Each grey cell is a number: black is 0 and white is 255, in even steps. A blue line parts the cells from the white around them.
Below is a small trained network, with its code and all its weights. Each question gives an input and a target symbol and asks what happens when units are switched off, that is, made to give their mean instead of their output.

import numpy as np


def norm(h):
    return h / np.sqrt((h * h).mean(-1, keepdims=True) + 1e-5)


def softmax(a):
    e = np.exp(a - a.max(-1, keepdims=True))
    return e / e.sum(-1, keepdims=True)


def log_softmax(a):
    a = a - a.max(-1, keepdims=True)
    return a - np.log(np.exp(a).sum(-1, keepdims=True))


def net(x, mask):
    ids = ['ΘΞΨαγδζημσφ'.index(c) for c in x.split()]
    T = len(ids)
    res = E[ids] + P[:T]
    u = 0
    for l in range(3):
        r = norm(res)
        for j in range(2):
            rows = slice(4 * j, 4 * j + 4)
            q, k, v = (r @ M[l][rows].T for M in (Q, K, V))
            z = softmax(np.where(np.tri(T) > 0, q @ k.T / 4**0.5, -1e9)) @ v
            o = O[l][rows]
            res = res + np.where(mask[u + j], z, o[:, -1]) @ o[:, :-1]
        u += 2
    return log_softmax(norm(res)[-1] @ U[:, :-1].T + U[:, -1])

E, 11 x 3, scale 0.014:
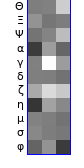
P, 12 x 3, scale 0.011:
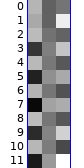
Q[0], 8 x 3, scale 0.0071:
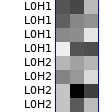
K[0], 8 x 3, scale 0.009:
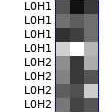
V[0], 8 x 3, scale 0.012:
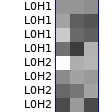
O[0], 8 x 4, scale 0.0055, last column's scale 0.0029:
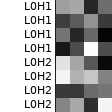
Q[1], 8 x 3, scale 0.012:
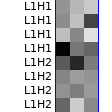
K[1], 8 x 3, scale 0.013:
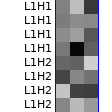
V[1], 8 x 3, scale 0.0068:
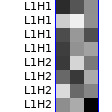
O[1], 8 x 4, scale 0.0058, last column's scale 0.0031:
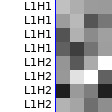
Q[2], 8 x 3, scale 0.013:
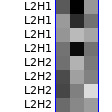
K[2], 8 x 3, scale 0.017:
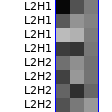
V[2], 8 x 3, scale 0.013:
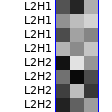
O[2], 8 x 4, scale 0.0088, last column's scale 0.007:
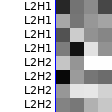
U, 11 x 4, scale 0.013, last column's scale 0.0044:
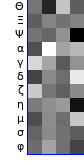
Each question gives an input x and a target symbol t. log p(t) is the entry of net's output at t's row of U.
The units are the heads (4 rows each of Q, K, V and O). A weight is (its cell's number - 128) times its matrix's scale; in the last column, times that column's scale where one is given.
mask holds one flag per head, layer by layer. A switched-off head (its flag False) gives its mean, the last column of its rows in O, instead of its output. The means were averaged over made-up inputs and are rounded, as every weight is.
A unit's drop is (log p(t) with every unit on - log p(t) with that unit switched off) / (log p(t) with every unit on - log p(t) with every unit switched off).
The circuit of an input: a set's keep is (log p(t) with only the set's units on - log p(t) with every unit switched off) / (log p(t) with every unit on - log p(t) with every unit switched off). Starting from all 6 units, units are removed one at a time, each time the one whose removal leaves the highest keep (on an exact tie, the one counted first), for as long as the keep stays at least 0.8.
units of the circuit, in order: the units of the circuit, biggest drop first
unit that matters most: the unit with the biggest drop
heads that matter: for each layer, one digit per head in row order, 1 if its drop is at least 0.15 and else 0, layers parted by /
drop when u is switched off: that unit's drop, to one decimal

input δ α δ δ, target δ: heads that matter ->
10 / 00 / 01
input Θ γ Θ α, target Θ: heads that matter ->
10 / 00 / 10
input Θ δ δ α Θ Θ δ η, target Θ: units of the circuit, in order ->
(L2H1)
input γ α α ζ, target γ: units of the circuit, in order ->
(L2H2; L0H2)
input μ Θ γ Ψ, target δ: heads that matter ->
10 / 00 / 01
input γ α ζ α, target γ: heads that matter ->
01 / 00 / 00
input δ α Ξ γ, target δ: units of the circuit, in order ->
(L0H1; L2H2)
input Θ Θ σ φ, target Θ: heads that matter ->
10 / 01 / 10
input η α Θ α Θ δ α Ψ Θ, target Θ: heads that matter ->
01 / 00 / 11
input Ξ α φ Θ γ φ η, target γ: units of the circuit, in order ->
(L0H2; L2H2)
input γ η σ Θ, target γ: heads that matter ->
01 / 10 / 11
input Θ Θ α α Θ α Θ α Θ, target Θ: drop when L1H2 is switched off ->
0.2
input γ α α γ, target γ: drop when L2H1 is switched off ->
0.2
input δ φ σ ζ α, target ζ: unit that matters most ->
L0H2
